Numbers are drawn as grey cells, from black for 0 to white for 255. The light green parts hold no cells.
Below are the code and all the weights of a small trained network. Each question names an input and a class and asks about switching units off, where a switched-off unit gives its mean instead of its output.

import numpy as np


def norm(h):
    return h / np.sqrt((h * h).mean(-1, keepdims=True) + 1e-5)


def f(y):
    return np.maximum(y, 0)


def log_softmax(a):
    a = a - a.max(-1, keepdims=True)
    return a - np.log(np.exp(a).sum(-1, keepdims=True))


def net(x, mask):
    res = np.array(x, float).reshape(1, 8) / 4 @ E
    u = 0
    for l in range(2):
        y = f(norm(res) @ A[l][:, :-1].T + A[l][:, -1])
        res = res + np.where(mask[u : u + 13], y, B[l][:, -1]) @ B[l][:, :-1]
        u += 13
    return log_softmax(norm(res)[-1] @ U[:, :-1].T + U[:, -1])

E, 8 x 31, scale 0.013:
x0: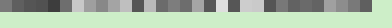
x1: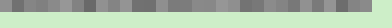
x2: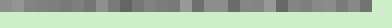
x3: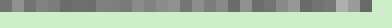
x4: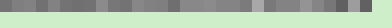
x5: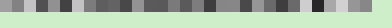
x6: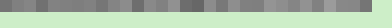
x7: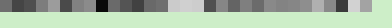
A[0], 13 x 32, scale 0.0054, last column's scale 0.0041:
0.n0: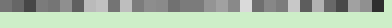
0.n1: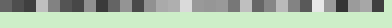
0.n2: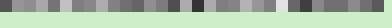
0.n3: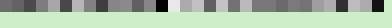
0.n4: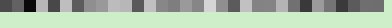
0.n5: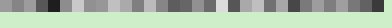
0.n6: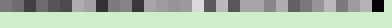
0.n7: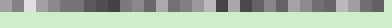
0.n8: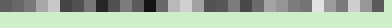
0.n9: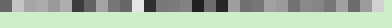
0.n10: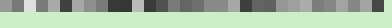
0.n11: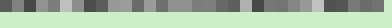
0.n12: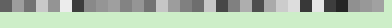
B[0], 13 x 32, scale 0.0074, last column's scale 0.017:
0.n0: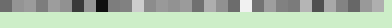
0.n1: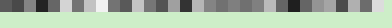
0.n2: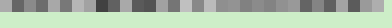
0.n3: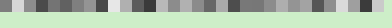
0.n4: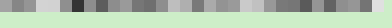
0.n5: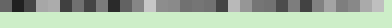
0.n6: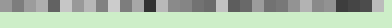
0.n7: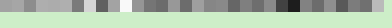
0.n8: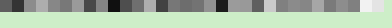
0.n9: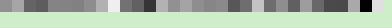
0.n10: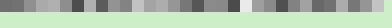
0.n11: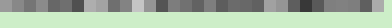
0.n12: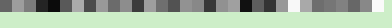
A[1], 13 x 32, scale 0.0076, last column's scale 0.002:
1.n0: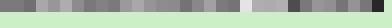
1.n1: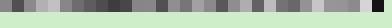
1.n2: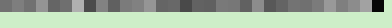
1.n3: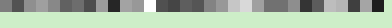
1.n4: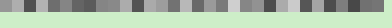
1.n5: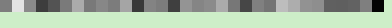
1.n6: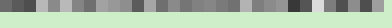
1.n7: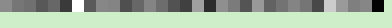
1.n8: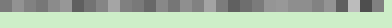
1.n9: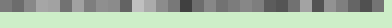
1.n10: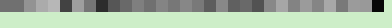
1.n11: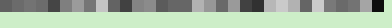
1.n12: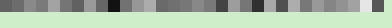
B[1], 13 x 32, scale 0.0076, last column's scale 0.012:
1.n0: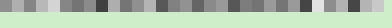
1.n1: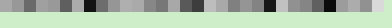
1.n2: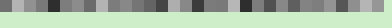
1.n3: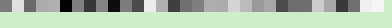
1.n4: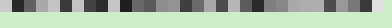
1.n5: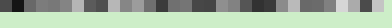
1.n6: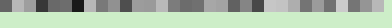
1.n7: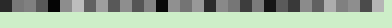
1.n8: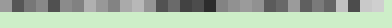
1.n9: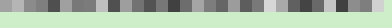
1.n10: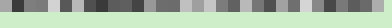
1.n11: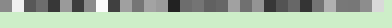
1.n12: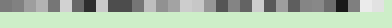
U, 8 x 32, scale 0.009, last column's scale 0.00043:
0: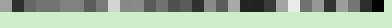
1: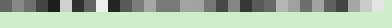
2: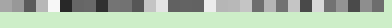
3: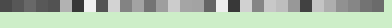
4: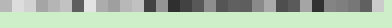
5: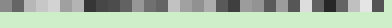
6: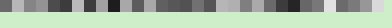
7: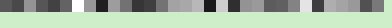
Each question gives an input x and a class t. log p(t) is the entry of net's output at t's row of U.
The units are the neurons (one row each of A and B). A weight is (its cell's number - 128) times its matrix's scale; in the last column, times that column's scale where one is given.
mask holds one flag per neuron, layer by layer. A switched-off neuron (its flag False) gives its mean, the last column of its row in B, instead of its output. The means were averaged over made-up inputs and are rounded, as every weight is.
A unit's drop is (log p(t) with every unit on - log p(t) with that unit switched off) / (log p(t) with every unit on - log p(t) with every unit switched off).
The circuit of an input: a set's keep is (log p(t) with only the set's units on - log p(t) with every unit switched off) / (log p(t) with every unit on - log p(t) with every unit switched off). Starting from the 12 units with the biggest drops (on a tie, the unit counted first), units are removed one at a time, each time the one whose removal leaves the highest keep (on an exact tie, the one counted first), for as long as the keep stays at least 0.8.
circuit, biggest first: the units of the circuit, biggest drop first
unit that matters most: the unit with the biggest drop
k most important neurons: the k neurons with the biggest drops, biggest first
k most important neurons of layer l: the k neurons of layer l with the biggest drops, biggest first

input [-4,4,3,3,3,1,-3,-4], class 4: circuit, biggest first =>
(0.n7)
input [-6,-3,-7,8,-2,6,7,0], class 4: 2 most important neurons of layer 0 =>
(0.n9, 0.n7)
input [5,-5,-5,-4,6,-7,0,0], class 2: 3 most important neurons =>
(0.n5, 0.n9, 0.n4)
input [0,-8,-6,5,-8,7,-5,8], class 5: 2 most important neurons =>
(0.n8, 0.n12)
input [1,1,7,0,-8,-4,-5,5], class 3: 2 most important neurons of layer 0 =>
(0.n3, 0.n6)
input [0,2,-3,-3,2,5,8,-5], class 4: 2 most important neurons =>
(0.n12, 0.n8)
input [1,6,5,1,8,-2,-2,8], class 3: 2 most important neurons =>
(0.n3, 0.n6)
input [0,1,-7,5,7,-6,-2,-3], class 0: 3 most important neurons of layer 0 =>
(0.n12, 0.n8, 0.n10)
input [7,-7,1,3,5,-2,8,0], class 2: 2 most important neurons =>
(0.n5, 0.n9)
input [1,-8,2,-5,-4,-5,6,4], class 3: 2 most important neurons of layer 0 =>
(0.n4, 0.n3)
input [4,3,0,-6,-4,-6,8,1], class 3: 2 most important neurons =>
(0.n1, 0.n8)
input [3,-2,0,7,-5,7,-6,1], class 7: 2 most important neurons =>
(0.n8, 1.n3)
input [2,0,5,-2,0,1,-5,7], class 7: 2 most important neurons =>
(0.n3, 0.n4)
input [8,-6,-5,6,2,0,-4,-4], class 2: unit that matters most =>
0.n12
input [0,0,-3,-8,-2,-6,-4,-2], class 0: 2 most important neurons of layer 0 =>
(0.n12, 0.n8)
